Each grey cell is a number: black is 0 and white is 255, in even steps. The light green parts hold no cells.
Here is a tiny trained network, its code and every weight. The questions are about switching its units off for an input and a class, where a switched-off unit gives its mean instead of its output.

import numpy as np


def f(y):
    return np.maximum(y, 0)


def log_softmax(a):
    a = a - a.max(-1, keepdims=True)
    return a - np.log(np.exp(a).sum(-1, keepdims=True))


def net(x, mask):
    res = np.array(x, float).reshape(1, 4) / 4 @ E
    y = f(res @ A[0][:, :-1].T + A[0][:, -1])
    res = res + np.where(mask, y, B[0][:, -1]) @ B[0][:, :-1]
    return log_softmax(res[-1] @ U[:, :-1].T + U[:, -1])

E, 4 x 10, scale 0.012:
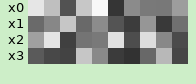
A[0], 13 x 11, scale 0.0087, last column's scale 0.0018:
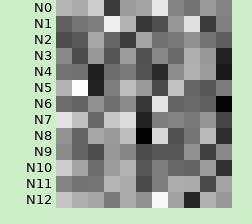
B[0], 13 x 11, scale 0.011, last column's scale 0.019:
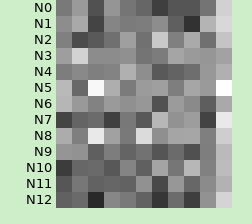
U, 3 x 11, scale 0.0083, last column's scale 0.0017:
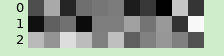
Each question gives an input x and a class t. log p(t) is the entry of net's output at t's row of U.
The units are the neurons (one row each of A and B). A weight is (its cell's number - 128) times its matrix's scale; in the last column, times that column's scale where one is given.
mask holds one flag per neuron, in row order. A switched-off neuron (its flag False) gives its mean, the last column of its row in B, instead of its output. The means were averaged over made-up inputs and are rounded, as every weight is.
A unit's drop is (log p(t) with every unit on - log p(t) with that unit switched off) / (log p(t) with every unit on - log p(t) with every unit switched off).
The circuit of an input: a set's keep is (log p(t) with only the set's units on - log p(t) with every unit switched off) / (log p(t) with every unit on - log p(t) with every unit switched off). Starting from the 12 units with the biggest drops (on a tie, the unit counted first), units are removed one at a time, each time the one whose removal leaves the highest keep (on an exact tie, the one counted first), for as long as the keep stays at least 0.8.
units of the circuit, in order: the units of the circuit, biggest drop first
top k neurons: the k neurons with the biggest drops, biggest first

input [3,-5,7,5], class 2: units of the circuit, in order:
N5
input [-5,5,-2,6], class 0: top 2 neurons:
N7, N1
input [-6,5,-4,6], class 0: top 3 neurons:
N7, N1, N5
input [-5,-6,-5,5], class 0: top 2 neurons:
N5, N7
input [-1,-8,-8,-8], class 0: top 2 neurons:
N12, N0
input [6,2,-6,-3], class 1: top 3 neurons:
N7, N5, N10
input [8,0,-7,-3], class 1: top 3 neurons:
N7, N10, N5
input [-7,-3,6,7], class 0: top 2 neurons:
N7, N4
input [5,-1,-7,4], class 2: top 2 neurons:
N8, N6
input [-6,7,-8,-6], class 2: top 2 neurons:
N7, N8
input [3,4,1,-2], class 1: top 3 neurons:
N1, N7, N9
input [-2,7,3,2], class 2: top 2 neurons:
N7, N12
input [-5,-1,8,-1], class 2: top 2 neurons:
N7, N5
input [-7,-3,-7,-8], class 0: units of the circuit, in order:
N0
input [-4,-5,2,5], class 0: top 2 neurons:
N7, N5
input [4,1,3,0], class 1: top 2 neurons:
N7, N8
